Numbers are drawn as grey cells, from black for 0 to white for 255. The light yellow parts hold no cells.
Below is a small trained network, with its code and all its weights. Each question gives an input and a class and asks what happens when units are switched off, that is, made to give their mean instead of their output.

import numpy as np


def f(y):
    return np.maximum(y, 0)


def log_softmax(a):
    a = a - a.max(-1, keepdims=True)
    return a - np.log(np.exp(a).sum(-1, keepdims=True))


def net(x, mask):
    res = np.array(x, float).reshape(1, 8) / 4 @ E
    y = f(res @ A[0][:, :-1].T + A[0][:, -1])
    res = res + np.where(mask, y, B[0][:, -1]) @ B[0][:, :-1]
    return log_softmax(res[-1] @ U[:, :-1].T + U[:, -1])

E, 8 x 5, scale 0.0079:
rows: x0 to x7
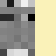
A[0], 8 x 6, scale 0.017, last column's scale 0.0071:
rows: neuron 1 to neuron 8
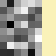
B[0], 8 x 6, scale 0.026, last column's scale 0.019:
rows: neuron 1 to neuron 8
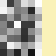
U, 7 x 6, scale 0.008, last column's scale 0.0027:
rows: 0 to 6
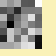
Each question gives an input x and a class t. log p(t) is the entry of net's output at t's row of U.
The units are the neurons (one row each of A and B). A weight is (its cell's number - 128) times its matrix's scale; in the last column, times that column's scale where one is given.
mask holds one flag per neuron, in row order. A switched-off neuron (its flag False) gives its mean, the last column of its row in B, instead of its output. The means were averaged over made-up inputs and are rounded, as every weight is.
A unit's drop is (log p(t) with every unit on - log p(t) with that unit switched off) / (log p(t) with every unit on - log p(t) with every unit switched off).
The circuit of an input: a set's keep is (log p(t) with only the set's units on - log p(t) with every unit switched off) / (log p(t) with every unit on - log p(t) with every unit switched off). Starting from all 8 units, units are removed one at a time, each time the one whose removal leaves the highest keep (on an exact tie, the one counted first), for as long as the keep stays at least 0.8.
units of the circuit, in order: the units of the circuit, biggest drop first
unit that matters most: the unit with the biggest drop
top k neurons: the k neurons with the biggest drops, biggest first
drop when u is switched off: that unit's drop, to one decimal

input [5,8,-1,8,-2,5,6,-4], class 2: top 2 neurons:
(neuron 8; neuron 1)
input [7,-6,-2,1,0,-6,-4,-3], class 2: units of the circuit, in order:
(neuron 1)
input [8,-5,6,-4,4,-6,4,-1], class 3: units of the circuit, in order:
(neuron 1; neuron 8)
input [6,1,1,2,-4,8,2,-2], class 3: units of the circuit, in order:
(neuron 4; neuron 1)
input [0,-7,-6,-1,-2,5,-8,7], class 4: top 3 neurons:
(neuron 1; neuron 7; neuron 8)
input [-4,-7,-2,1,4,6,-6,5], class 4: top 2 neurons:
(neuron 8; neuron 1)
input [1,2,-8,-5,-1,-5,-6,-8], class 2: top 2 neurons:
(neuron 4; neuron 2)
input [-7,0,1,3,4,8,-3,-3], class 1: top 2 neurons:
(neuron 4; neuron 2)
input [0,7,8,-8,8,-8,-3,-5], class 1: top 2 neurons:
(neuron 8; neuron 1)
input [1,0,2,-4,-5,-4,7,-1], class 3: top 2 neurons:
(neuron 2; neuron 7)
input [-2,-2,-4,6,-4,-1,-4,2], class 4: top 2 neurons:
(neuron 1; neuron 8)
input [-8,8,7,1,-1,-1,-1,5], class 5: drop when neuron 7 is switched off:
0.0
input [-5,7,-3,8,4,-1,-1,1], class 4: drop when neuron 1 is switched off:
0.1
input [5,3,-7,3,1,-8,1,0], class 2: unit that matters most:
neuron 7
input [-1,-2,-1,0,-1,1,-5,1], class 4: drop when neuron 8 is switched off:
0.5
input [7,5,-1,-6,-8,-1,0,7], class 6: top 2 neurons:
(neuron 1; neuron 7)
